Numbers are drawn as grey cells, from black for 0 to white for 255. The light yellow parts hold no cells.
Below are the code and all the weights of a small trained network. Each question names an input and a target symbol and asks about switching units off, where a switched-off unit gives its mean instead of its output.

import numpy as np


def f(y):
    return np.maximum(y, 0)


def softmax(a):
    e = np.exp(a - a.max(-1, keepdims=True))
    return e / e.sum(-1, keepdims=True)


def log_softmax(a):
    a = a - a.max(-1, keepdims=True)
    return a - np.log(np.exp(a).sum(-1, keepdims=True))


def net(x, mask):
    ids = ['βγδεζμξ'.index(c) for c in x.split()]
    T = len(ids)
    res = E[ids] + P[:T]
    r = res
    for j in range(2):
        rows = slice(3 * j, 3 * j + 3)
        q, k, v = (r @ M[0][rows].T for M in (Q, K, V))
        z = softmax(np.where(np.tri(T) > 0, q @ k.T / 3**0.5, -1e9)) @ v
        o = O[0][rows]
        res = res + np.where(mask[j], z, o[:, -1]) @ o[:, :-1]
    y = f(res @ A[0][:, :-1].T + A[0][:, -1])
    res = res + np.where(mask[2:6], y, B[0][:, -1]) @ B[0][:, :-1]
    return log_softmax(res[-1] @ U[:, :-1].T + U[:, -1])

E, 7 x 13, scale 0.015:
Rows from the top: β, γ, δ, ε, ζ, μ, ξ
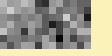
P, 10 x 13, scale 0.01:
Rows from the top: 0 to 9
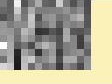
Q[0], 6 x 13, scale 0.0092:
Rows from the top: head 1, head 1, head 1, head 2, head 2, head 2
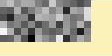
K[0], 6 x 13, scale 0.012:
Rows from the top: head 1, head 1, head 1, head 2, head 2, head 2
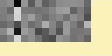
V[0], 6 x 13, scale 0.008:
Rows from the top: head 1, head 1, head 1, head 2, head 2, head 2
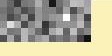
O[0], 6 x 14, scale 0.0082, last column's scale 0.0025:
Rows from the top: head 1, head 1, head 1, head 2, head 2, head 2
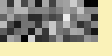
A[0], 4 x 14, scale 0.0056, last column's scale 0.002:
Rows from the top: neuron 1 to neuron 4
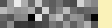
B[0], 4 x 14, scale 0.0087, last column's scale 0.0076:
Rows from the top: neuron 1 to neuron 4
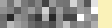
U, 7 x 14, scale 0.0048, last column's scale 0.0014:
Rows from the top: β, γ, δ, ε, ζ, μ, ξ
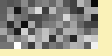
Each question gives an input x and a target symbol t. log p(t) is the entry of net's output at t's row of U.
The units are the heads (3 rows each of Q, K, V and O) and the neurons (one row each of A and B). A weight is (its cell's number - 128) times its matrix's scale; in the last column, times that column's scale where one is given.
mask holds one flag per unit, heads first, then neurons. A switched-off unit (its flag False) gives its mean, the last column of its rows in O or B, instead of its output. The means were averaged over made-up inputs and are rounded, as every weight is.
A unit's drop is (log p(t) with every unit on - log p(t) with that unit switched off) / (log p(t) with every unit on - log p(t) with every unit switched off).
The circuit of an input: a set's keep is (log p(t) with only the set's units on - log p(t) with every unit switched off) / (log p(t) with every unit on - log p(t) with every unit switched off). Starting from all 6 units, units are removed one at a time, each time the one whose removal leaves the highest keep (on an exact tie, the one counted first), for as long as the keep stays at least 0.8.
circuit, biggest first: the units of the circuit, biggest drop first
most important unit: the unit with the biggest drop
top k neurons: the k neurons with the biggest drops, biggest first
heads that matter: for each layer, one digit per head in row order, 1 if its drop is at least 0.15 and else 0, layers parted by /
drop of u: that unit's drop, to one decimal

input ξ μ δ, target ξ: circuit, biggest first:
head 2; neuron 1; head 1
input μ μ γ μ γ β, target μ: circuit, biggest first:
head 2
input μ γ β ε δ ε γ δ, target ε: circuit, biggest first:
head 1; head 2
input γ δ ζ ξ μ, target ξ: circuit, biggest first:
head 2; neuron 1
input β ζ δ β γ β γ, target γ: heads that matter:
10
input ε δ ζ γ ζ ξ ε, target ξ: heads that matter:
01
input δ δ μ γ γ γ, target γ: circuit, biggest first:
head 1; head 2
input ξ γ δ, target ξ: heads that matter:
01
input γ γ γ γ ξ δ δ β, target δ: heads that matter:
10
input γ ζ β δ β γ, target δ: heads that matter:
11
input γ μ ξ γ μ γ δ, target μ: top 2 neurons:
neuron 2; neuron 1
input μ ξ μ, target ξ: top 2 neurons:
neuron 1; neuron 2
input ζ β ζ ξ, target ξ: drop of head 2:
1.4
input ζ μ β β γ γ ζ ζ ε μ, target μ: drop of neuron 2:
0.1
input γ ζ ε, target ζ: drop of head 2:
1.0
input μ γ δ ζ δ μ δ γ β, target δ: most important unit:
head 1
